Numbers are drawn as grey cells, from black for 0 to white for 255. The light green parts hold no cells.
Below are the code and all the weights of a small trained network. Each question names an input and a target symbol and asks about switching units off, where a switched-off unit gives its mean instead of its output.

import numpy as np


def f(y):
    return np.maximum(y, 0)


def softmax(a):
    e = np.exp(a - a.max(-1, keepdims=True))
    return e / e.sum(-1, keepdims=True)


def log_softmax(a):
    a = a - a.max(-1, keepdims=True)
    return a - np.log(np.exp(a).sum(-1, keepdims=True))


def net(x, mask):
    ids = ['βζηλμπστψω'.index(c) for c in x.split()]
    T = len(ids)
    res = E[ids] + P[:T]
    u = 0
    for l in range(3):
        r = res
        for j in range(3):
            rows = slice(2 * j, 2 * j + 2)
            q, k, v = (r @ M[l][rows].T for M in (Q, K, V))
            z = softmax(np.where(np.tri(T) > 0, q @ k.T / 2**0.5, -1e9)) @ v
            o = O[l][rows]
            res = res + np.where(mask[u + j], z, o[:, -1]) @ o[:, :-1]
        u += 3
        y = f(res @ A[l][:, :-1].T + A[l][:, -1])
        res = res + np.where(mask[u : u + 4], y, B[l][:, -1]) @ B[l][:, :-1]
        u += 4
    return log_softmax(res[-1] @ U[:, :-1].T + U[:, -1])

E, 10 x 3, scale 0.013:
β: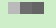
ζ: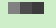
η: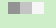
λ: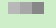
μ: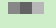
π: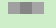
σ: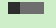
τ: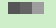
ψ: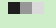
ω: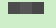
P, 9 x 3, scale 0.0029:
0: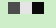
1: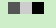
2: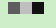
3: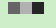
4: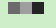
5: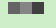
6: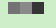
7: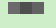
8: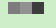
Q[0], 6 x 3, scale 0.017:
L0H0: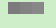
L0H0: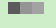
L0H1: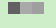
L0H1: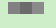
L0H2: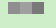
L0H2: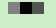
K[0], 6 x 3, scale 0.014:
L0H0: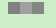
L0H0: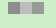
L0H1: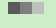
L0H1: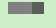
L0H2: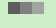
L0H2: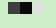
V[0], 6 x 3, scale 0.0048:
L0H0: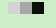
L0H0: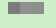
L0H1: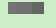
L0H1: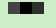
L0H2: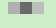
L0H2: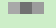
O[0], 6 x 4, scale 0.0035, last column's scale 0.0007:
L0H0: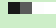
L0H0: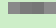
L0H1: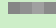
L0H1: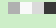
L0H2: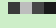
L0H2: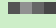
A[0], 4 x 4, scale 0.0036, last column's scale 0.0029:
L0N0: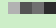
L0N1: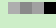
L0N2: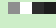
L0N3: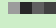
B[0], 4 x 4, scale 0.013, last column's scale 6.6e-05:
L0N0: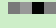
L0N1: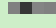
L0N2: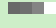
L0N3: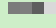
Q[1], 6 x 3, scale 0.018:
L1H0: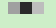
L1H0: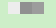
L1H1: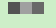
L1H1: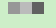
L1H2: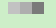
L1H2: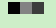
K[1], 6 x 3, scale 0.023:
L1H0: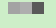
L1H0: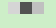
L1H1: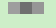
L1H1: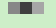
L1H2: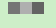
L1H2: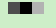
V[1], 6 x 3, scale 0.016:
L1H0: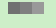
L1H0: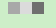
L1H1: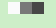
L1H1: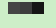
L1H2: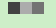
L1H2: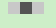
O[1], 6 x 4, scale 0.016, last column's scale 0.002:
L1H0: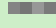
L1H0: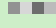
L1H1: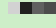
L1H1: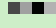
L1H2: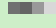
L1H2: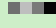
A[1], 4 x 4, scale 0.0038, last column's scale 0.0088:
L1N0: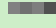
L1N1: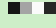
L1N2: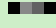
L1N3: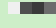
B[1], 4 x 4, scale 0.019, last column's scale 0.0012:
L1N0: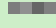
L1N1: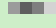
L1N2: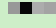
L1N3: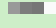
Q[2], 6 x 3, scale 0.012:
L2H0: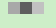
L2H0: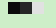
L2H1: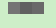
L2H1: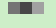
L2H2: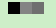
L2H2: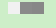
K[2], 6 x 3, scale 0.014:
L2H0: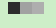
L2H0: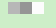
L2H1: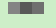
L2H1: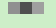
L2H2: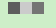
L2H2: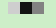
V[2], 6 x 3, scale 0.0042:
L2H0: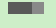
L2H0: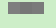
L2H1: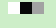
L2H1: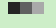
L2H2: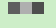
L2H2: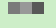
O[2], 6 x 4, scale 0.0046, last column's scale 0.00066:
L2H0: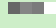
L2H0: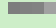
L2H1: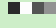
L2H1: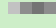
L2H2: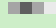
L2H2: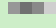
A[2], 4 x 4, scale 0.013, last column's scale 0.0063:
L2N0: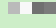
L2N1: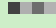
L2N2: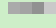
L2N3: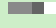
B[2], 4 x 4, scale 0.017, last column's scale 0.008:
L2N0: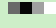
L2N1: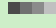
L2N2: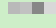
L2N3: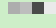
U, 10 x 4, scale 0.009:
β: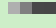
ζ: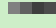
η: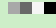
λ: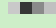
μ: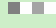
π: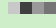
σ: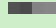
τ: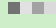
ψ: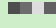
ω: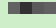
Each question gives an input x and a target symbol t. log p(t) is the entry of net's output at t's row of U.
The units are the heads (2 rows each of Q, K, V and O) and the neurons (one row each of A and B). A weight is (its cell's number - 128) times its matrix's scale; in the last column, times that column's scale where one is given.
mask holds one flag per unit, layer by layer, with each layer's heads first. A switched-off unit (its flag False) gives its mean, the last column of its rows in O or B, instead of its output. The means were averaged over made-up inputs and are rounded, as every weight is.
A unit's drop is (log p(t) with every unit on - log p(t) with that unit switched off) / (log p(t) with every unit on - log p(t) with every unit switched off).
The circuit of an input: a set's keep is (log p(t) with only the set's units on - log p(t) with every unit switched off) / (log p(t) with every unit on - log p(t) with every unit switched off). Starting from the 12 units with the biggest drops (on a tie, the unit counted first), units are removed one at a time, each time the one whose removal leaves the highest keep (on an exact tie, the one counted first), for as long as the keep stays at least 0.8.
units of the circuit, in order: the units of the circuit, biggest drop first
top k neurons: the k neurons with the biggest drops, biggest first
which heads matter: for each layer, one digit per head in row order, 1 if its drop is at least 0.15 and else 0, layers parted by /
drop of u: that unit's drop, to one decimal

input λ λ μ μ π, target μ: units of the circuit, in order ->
(L2N0)
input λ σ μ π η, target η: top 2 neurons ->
(L2N0 L2N3)
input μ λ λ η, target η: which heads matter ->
000 / 110 / 000
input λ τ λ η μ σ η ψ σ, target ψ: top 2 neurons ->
(L2N3 L2N2)
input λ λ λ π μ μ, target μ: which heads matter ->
110 / 000 / 000
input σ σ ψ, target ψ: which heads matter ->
010 / 010 / 000
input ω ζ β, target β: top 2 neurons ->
(L2N3 L2N1)
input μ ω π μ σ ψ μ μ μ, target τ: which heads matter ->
000 / 010 / 000
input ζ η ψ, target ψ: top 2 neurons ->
(L2N3 L2N2)
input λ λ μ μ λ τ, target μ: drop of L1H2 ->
0.2
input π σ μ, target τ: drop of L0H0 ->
0.0
